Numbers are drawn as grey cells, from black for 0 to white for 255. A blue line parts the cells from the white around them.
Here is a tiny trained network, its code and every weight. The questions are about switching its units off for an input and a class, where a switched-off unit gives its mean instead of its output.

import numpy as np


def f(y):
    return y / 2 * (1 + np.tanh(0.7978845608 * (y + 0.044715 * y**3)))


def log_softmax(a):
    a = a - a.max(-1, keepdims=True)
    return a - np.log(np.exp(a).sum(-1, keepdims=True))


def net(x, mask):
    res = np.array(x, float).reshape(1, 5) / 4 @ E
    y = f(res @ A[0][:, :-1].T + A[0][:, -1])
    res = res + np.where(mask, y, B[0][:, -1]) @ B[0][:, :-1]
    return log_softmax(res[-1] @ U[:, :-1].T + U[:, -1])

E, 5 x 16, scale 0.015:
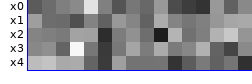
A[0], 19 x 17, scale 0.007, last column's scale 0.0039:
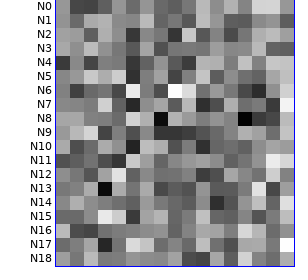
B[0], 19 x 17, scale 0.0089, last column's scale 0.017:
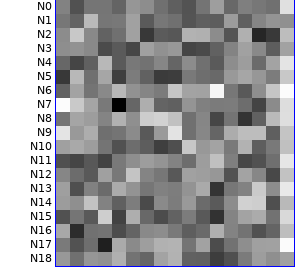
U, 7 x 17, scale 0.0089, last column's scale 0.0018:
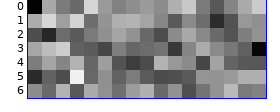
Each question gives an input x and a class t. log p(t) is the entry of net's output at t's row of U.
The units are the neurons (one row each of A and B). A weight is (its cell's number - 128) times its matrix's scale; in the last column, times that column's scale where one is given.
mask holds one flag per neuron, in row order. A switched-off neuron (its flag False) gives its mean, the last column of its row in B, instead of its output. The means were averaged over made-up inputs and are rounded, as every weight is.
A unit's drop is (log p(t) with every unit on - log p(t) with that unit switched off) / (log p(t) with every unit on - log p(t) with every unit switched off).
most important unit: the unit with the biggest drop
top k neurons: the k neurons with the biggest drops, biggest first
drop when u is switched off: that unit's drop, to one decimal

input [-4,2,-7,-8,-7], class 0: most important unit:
N6
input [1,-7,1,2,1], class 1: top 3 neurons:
N4, N7, N13
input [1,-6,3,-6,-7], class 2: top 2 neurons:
N11, N9
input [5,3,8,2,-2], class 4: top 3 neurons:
N2, N10, N12
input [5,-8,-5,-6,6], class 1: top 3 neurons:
N8, N6, N17
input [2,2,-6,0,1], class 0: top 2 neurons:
N6, N9
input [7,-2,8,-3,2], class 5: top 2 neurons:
N15, N5
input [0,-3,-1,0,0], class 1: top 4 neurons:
N17, N11, N13, N6
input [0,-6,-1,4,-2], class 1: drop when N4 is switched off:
0.1
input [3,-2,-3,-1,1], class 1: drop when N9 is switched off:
-0.1
